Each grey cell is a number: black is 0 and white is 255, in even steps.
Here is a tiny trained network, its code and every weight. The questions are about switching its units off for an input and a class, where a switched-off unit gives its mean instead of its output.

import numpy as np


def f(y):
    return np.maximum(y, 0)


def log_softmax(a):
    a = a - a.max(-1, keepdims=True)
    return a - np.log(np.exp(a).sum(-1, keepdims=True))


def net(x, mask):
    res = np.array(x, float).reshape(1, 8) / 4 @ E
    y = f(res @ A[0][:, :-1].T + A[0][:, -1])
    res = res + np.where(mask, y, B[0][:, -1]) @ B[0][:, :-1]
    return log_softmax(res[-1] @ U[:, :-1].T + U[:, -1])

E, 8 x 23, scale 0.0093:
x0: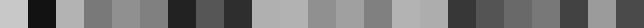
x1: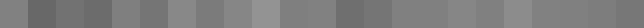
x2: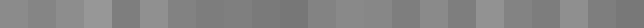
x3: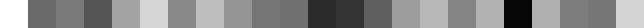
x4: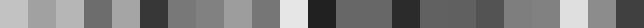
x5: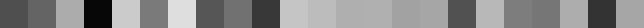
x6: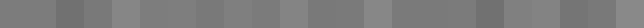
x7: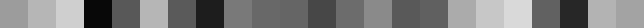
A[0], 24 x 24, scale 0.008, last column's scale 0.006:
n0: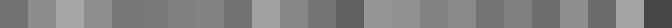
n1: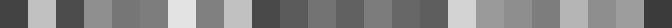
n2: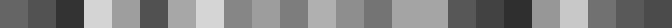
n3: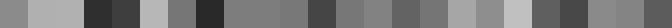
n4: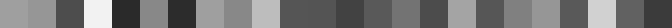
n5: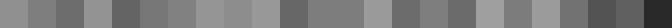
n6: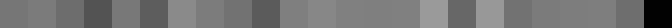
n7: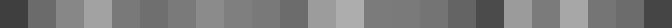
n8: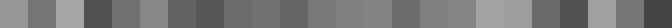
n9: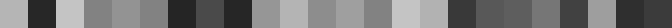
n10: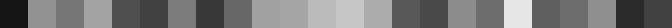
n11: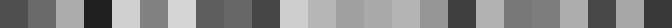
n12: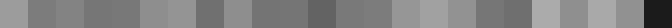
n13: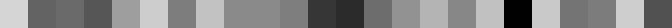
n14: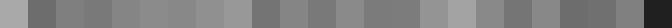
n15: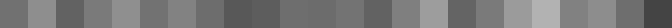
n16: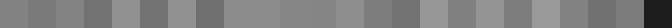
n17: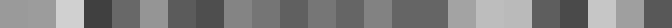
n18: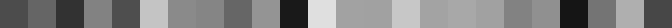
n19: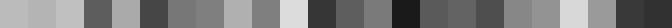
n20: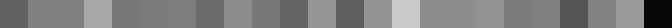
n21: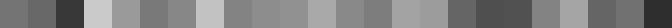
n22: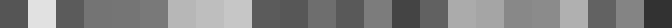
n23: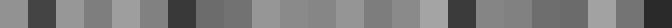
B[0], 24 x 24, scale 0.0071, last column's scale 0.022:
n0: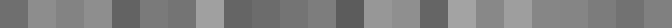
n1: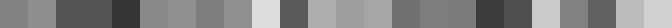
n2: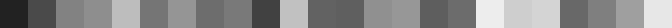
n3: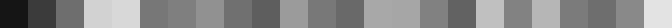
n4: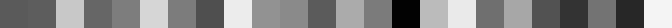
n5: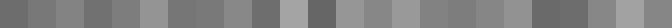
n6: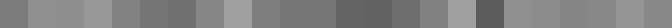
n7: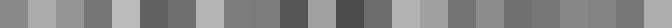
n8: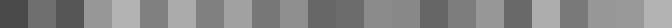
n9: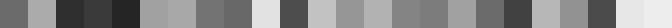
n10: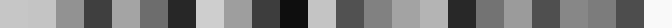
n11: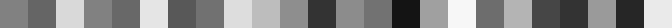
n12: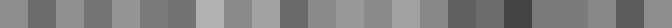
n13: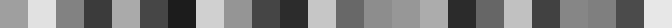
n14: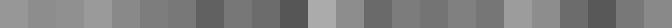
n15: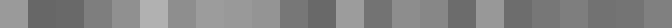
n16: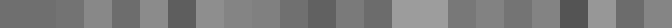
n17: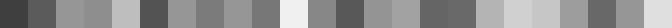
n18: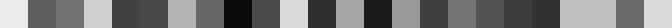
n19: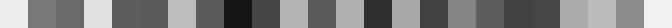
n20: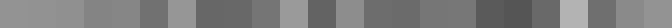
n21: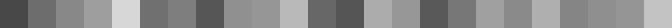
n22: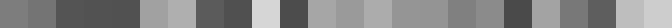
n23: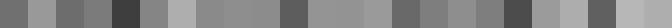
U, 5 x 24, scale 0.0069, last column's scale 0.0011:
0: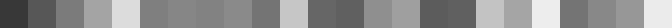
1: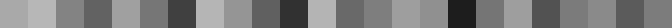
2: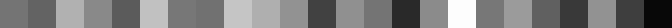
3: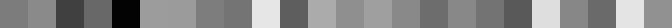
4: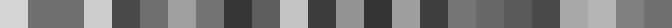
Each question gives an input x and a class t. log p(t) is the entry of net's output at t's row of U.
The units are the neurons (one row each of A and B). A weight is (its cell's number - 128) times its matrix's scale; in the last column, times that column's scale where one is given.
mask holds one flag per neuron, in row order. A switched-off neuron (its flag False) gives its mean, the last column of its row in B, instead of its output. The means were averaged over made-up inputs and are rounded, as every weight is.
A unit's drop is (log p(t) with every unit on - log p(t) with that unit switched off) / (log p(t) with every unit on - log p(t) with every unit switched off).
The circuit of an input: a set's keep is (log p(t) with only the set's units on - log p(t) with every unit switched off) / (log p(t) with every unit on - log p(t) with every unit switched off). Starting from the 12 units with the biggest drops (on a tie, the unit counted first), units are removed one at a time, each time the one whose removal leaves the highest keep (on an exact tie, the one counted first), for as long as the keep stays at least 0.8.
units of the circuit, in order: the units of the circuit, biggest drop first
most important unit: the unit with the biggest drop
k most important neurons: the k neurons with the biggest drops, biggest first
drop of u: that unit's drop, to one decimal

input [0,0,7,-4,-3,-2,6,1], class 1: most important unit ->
n19
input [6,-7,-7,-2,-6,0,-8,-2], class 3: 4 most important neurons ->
[n9 n19 n23 n11]
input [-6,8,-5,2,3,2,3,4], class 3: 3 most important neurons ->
[n1 n22 n2]
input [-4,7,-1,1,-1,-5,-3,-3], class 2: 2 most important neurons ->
[n4 n9]
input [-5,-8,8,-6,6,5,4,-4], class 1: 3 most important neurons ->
[n10 n18 n4]
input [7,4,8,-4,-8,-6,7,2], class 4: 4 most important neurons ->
[n18 n11 n1 n22]
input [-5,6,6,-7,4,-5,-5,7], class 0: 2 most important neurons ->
[n3 n17]
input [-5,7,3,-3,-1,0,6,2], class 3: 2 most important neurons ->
[n13 n1]
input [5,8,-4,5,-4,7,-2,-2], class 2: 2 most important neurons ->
[n11 n10]
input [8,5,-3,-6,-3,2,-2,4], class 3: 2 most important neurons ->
[n9 n13]
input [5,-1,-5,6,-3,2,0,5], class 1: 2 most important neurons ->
[n13 n2]
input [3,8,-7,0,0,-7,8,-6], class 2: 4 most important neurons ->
[n4 n3 n17 n8]
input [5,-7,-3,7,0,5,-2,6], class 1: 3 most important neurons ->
[n13 n2 n21]
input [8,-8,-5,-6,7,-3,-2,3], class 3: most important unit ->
n9
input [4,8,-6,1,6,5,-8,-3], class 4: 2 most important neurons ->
[n19 n4]
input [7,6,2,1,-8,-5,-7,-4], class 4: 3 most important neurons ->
[n18 n1 n22]
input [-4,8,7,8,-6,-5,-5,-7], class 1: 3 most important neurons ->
[n13 n17 n3]
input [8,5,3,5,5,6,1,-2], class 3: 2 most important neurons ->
[n9 n4]
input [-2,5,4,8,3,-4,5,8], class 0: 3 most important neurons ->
[n17 n3 n10]
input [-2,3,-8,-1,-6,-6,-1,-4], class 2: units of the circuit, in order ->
[n4]
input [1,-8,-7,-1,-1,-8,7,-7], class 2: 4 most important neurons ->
[n4 n3 n17 n8]
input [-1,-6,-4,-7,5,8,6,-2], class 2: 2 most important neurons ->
[n11 n13]
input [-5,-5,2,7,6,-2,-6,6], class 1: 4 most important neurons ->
[n13 n2 n18 n21]
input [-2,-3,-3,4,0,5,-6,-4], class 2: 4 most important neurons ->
[n11 n10 n3 n17]
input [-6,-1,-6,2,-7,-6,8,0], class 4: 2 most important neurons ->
[n18 n11]
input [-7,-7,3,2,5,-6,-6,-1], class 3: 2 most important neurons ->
[n22 n11]
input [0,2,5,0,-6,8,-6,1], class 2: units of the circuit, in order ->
[n11]
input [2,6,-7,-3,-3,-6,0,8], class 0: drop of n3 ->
0.4
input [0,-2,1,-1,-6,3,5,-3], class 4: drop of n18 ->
0.7
